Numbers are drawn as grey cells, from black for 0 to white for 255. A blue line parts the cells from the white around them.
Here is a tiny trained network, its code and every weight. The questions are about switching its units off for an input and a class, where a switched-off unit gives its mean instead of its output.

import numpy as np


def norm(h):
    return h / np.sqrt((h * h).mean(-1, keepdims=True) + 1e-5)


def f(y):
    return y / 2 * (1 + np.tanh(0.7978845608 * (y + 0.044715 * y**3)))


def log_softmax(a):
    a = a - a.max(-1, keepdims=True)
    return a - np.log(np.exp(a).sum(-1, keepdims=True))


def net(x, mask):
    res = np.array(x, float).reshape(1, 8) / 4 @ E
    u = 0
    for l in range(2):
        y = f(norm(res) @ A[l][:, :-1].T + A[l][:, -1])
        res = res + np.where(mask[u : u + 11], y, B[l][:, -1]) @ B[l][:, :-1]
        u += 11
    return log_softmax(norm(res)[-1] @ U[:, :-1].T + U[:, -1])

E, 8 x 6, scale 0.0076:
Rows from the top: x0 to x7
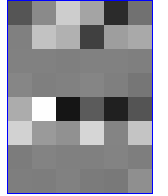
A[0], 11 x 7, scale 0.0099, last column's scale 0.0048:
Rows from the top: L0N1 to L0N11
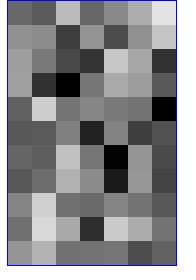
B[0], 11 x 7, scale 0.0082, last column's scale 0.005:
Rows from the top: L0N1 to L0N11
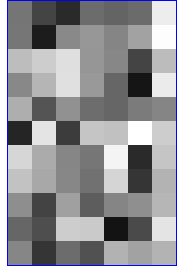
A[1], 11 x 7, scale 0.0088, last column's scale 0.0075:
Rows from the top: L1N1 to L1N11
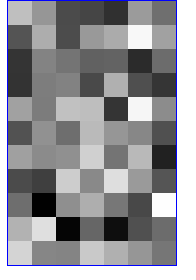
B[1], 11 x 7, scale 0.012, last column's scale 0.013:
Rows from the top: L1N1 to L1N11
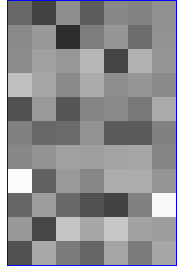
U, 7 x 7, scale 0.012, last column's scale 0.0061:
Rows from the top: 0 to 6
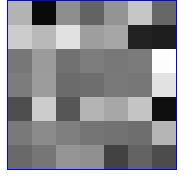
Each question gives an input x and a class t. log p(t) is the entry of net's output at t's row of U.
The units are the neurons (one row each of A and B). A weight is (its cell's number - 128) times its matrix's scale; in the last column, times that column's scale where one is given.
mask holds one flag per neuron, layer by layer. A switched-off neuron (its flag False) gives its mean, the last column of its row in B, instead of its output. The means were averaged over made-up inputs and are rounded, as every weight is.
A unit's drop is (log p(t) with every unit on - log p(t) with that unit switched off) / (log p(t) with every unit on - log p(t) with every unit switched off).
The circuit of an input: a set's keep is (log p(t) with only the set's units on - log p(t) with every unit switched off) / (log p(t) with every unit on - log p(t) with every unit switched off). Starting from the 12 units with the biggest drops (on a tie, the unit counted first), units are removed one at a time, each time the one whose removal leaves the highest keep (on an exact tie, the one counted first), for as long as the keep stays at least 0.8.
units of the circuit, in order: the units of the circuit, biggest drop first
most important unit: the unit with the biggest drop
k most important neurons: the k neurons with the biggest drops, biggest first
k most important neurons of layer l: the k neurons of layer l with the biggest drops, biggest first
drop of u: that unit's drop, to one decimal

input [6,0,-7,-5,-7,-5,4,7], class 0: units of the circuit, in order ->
(L1N8)
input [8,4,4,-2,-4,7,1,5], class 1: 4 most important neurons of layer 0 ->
(L0N7; L0N8; L0N6; L0N2)
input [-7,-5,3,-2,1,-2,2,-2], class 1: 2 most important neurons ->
(L0N4; L0N3)
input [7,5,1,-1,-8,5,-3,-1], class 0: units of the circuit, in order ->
(L1N8; L0N1)
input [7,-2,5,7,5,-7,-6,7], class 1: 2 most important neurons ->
(L0N7; L0N8)
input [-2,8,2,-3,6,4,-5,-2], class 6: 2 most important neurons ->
(L0N10; L0N6)
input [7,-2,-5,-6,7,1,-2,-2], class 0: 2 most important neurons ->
(L0N4; L1N10)
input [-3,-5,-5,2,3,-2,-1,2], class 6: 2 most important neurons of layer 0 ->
(L0N4; L0N7)
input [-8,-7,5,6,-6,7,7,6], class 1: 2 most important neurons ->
(L0N4; L0N6)
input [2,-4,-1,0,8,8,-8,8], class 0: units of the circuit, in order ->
(L1N10; L1N1)
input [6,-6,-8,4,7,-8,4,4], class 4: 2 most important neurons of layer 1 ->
(L1N3; L1N8)
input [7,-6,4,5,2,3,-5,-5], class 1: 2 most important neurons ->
(L0N7; L0N8)
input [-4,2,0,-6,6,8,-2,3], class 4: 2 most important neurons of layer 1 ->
(L1N5; L1N11)
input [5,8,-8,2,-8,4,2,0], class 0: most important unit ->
L1N8
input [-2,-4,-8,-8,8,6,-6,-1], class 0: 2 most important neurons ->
(L1N10; L0N6)
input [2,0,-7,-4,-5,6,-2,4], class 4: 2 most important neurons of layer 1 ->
(L1N5; L1N11)
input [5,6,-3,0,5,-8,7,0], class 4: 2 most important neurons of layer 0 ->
(L0N6; L0N4)
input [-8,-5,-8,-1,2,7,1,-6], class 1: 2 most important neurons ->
(L0N4; L0N6)
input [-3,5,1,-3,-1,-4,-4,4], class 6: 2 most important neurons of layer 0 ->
(L0N10; L0N3)
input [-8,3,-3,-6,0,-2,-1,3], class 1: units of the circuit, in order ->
(L0N3)
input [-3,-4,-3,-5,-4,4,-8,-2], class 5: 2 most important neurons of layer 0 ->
(L0N6; L0N4)
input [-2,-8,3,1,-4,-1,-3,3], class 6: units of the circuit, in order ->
(L0N4; L0N7)
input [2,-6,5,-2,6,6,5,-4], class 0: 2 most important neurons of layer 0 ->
(L0N6; L0N10)
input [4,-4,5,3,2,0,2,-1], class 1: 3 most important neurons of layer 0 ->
(L0N7; L0N8; L0N1)
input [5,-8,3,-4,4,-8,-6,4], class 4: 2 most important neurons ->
(L0N6; L0N10)
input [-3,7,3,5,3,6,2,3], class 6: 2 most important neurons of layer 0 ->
(L0N10; L0N6)
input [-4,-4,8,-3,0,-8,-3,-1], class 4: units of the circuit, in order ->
(L0N6)
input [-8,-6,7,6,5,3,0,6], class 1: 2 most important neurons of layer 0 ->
(L0N4; L0N10)
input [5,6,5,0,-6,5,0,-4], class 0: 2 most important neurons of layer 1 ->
(L1N8; L1N3)
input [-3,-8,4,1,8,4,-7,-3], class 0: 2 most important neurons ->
(L1N10; L0N10)
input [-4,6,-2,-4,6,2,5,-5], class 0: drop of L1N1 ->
0.3
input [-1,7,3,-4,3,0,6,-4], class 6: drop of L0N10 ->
0.7
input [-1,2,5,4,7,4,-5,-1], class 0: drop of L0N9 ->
0.0
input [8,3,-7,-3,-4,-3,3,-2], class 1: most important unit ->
L0N7
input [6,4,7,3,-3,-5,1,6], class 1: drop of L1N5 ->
0.1
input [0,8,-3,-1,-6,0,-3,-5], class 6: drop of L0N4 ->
-0.1
